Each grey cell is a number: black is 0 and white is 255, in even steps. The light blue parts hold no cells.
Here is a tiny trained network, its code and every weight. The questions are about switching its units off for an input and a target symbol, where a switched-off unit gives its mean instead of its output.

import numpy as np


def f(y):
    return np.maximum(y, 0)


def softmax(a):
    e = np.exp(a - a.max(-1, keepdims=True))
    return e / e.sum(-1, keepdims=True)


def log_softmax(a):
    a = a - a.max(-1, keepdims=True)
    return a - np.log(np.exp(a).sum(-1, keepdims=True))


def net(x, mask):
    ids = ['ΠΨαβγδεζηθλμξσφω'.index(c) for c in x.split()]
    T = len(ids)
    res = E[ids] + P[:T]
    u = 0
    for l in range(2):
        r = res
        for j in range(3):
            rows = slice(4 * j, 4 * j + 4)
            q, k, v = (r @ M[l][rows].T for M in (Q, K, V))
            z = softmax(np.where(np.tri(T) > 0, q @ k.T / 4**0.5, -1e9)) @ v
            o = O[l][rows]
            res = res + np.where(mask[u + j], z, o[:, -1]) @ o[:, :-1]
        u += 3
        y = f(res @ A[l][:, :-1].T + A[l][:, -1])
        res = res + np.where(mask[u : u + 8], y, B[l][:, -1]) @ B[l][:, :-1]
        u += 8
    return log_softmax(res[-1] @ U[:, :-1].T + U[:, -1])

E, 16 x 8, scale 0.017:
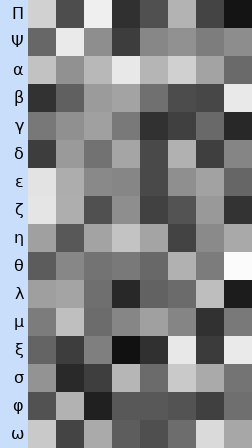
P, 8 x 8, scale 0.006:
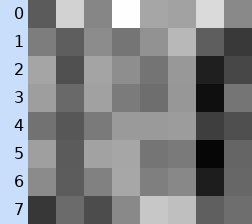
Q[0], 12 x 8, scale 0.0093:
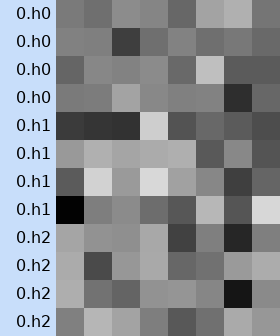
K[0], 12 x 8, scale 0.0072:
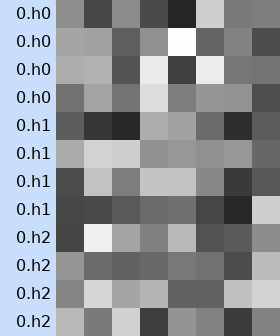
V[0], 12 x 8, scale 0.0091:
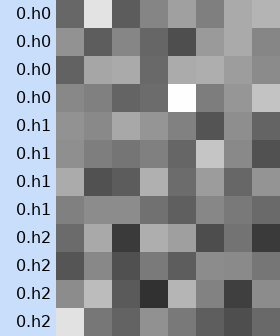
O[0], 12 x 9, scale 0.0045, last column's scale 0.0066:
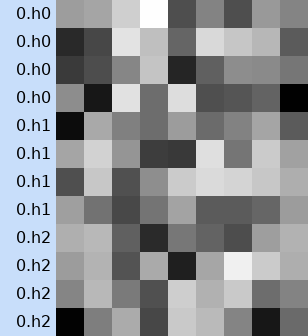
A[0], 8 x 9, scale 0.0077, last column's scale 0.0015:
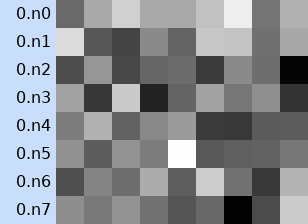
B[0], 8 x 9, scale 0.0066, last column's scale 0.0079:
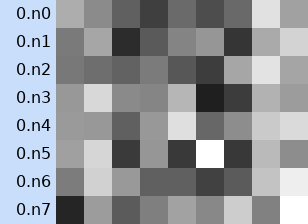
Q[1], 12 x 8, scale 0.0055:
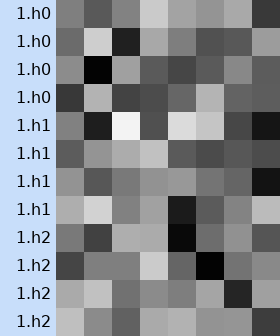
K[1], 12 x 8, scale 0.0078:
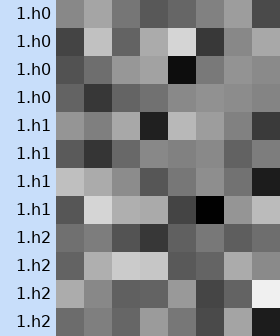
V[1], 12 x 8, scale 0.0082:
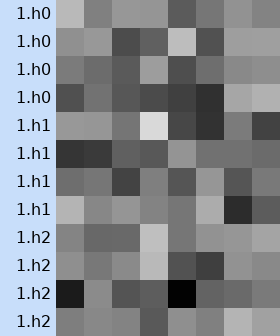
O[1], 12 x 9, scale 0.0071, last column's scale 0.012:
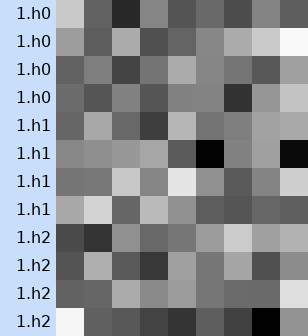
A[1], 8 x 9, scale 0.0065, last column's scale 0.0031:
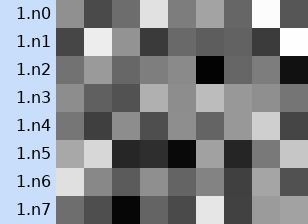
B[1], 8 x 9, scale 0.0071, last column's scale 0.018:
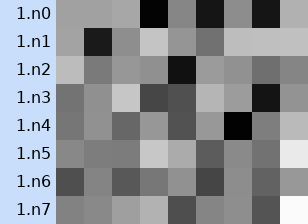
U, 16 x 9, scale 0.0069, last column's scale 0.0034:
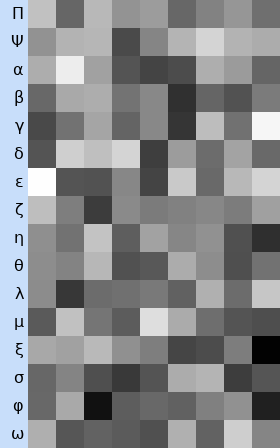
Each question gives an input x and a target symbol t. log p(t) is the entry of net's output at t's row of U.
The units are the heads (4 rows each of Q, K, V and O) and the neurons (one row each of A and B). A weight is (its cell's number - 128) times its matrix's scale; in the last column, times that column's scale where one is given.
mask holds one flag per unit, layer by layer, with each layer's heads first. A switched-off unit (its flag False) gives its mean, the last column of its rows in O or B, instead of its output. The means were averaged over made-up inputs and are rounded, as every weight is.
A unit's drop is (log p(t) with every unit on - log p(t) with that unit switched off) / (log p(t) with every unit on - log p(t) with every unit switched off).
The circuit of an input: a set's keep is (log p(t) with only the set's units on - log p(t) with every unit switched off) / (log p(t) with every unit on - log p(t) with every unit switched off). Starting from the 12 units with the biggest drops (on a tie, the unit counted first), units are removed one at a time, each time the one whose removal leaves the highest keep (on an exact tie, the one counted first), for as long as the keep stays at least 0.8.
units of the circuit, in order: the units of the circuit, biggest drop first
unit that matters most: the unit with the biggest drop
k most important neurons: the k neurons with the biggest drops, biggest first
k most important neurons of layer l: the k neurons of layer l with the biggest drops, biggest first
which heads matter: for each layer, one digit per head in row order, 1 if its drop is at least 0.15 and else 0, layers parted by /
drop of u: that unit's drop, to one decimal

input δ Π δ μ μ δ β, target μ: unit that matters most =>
0.h2
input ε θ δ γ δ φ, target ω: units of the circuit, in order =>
0.n2; 0.n4; 1.h0
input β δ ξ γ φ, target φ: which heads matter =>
111 / 011
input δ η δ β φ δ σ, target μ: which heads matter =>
101 / 010
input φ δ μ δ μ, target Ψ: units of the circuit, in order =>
1.h0; 0.n4; 0.h2
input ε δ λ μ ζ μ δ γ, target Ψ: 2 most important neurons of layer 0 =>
0.n4; 0.n7
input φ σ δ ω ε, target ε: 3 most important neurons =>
0.n4; 1.n4; 0.n2
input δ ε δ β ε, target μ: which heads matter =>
101 / 110
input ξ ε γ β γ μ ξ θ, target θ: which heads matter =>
101 / 010
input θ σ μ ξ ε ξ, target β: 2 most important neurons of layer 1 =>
1.n0; 1.n6
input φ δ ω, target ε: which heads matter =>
100 / 001
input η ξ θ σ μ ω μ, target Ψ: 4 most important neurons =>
0.n4; 0.n7; 1.n4; 1.n5
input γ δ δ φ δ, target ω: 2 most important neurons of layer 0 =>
0.n2; 0.n4
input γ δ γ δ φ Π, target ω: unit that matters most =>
1.h0
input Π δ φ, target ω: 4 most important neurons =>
0.n2; 0.n4; 1.n4; 0.n7
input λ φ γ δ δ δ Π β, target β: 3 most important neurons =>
1.n0; 1.n1; 1.n4
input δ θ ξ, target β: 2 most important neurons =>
1.n0; 0.n3
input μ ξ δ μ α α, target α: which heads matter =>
000 / 101
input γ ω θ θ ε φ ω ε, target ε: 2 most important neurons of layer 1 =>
1.n0; 1.n4
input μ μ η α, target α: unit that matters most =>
1.h2
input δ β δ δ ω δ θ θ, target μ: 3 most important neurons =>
0.n6; 1.n1; 0.n4
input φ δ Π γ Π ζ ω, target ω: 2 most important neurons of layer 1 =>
1.n4; 1.n0
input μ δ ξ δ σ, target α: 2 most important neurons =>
1.n0; 0.n6
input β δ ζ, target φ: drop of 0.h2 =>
0.2
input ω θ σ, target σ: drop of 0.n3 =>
0.1
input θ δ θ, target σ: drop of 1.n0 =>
0.1
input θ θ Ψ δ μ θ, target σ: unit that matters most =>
0.h2
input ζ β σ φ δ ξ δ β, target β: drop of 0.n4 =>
0.0
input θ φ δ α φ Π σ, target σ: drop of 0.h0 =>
0.2
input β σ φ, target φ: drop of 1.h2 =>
0.4
